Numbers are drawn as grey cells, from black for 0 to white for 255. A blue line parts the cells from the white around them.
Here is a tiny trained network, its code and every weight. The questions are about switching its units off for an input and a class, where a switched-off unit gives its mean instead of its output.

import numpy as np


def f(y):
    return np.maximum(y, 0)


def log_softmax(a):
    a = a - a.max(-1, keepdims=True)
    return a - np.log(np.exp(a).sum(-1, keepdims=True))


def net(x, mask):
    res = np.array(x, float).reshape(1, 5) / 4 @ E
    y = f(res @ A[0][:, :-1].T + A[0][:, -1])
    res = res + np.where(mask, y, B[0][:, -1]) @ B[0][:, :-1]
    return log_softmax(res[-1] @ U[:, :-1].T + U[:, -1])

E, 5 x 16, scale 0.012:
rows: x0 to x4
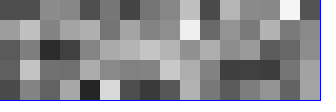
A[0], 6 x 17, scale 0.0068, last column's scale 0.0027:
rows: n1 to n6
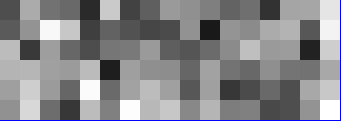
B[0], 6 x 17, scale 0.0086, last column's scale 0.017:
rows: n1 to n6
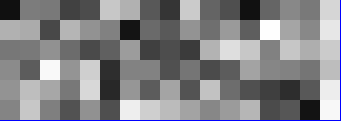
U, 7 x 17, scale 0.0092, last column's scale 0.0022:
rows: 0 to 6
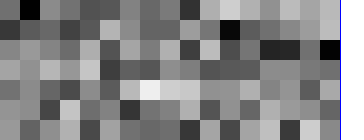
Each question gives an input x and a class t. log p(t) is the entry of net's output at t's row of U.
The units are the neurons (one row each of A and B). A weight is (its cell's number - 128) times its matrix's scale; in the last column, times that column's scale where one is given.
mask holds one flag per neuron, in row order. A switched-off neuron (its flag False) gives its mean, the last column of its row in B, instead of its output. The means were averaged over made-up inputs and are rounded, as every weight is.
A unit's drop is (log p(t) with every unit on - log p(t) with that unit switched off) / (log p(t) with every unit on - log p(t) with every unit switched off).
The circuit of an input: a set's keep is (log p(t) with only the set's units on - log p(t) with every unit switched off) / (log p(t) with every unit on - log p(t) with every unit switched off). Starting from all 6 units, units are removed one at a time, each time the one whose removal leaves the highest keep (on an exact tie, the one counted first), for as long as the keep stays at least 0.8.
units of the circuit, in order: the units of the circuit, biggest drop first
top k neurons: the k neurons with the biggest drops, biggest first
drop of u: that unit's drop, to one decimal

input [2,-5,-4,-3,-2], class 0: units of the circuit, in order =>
(n3)
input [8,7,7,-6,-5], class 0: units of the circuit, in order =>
(n3, n6)
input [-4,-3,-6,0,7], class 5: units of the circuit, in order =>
(n2, n5)
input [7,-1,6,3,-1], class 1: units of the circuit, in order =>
(n1, n6)
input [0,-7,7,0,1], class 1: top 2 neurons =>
(n5, n1)
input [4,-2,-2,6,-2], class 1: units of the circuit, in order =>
(n6, n5, n1)
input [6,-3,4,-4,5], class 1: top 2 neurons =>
(n1, n4)
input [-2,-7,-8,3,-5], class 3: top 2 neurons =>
(n6, n4)
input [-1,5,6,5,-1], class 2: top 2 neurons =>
(n5, n2)
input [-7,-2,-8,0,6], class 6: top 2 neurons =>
(n6, n5)
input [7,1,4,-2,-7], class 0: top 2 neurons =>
(n3, n6)
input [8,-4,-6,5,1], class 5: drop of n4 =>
0.0
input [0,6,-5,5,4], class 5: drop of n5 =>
0.1
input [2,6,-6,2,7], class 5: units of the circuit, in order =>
(n2)
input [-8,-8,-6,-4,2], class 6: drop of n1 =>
-0.1
